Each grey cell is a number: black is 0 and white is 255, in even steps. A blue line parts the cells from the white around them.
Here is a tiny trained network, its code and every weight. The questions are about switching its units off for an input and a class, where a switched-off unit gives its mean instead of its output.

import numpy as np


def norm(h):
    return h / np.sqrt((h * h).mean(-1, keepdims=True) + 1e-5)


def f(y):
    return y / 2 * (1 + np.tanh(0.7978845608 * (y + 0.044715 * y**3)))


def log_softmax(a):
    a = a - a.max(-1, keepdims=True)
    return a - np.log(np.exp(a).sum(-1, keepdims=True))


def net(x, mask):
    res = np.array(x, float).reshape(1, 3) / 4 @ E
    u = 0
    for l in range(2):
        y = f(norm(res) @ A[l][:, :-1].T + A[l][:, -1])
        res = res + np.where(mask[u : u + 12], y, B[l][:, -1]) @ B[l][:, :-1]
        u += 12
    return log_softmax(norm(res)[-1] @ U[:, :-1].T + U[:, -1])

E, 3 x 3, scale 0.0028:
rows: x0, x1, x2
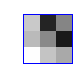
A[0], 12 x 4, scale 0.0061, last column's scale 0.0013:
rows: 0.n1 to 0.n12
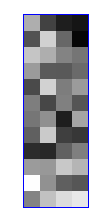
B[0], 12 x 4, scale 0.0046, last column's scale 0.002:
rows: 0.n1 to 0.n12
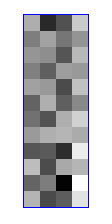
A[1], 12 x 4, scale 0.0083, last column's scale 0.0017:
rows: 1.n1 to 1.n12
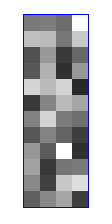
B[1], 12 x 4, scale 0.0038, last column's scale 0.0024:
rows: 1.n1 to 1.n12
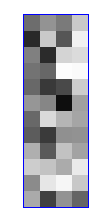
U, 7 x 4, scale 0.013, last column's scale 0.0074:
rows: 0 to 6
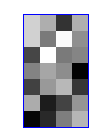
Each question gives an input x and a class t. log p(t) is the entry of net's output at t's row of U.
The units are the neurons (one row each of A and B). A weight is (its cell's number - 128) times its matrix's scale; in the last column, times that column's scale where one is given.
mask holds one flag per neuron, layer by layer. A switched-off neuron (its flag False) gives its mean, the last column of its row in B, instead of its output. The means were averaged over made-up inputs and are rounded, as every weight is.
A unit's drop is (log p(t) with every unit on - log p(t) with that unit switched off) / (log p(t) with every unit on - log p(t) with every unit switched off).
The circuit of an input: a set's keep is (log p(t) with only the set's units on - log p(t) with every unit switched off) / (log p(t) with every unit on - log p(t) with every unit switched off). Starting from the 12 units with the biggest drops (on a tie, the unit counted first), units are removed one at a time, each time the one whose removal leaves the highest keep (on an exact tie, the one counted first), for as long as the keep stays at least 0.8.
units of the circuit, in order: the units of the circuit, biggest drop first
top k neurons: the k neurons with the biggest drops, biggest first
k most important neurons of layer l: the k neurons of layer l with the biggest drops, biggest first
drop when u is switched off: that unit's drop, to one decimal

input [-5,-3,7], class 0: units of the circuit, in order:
(0.n12; 1.n4)
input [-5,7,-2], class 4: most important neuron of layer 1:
(1.n4)
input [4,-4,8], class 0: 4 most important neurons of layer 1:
(1.n4; 1.n3; 1.n2; 1.n5)
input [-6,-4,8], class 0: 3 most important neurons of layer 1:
(1.n5; 1.n4; 1.n11)
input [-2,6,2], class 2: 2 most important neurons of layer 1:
(1.n2; 1.n5)
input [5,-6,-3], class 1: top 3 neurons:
(0.n11; 1.n11; 1.n2)
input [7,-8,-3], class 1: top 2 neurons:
(1.n11; 0.n11)
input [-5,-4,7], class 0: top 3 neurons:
(0.n12; 0.n10; 1.n5)
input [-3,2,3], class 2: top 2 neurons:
(1.n2; 0.n1)
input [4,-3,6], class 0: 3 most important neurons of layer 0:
(0.n11; 0.n7; 0.n3)
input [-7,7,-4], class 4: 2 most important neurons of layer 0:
(0.n8; 0.n11)
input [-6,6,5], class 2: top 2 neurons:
(1.n2; 1.n7)
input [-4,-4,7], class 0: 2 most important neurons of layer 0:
(0.n12; 0.n10)
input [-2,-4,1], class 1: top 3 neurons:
(0.n11; 1.n11; 1.n9)
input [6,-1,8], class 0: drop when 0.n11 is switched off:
0.5
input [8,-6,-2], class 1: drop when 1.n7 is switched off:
0.0
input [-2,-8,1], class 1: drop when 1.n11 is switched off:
0.2
